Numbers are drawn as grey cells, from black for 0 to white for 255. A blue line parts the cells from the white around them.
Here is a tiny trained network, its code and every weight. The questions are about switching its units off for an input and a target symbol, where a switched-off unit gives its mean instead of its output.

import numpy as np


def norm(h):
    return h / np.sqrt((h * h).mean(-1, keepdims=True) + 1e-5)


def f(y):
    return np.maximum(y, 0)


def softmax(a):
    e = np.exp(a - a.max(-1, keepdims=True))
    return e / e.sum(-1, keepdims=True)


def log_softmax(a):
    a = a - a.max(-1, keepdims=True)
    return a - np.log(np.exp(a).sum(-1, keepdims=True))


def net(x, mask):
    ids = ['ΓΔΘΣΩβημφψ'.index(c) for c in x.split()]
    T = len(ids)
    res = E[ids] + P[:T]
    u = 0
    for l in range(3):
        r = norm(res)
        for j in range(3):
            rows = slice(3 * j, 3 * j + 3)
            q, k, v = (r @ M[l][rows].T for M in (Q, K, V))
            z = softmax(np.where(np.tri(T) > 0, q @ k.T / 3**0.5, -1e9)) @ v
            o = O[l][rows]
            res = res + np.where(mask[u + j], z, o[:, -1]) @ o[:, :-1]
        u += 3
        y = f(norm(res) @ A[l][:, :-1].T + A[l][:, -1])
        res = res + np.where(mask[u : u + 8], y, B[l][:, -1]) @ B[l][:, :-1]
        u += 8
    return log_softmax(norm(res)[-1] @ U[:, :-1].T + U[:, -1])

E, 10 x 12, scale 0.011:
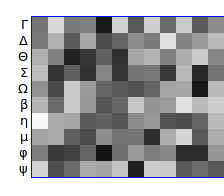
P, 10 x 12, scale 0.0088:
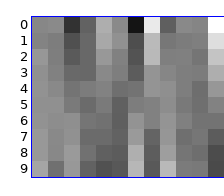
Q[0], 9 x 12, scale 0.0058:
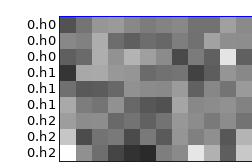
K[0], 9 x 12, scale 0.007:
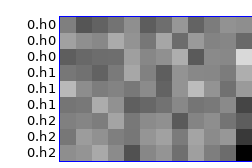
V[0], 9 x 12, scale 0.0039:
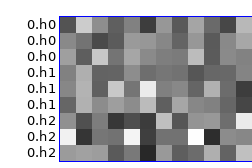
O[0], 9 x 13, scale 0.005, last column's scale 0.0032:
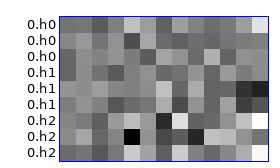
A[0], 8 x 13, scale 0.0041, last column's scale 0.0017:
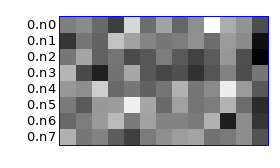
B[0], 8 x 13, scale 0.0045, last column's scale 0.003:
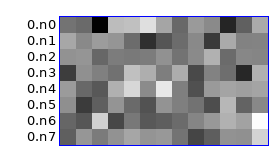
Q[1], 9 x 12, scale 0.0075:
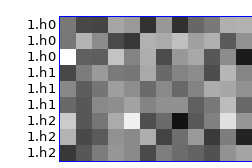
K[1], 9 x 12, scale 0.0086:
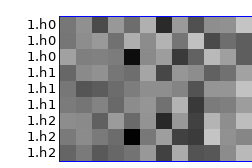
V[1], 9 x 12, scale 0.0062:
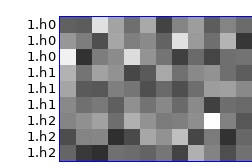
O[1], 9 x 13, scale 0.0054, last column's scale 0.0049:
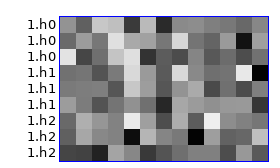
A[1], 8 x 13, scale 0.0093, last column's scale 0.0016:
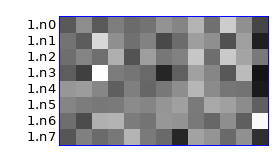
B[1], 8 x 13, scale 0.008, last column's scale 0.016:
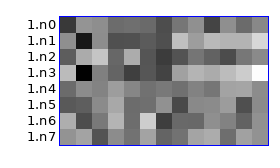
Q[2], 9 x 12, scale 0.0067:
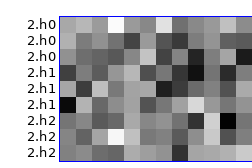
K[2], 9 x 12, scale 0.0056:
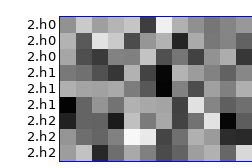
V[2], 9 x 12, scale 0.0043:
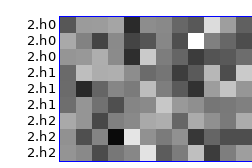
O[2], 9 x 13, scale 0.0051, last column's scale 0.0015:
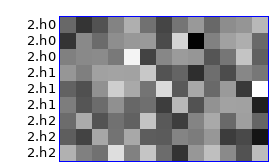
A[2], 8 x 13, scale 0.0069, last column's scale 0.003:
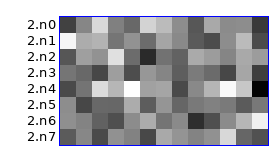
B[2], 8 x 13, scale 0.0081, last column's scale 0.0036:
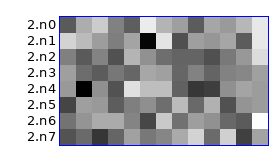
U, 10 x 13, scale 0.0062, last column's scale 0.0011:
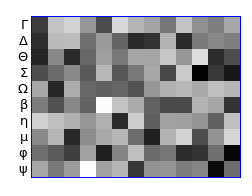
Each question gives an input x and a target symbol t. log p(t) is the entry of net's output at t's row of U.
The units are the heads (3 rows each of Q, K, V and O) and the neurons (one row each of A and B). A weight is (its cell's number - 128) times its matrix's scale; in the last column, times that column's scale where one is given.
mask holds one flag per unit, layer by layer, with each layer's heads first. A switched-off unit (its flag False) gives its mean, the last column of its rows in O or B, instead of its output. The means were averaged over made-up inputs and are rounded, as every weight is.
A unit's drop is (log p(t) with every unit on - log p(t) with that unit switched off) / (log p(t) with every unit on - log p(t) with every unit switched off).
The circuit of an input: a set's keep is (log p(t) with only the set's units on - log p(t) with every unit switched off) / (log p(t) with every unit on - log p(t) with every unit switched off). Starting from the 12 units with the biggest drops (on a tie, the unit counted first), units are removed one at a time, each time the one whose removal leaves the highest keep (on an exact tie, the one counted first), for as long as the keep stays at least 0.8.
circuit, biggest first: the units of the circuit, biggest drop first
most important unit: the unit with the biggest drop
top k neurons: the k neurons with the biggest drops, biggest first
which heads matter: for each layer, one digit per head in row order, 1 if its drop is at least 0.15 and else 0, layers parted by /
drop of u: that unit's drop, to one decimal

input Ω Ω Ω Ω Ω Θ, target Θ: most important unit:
1.n3
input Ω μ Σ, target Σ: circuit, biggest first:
[1.n3; 1.n1]
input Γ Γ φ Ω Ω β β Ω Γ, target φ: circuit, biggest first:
[0.h2; 1.h2; 1.n3]
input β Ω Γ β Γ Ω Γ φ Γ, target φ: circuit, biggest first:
[1.h2; 1.n3]
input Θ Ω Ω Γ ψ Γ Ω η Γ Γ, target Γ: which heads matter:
001 / 000 / 000
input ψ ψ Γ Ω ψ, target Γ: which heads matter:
000 / 100 / 000
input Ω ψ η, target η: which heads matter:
000 / 000 / 000
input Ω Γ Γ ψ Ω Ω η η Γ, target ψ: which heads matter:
001 / 100 / 000
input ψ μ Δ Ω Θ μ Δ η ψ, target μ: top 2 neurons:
[1.n3; 1.n1]
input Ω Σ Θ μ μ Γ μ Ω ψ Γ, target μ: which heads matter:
001 / 101 / 000
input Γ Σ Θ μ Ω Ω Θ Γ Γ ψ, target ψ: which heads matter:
001 / 000 / 000
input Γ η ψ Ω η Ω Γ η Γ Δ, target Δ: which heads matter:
000 / 000 / 000
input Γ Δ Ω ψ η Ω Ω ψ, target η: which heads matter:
001 / 100 / 000
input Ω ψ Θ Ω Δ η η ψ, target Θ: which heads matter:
001 / 100 / 000
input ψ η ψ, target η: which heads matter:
001 / 000 / 000
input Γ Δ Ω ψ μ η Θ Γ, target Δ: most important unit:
1.h2
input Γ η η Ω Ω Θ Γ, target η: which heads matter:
001 / 100 / 000
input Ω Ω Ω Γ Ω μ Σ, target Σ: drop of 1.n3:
0.3
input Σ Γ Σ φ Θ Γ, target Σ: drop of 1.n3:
0.7
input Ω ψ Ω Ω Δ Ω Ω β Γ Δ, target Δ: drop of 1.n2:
0.1
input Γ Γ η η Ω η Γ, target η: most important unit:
1.n3
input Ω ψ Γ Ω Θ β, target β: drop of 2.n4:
0.2
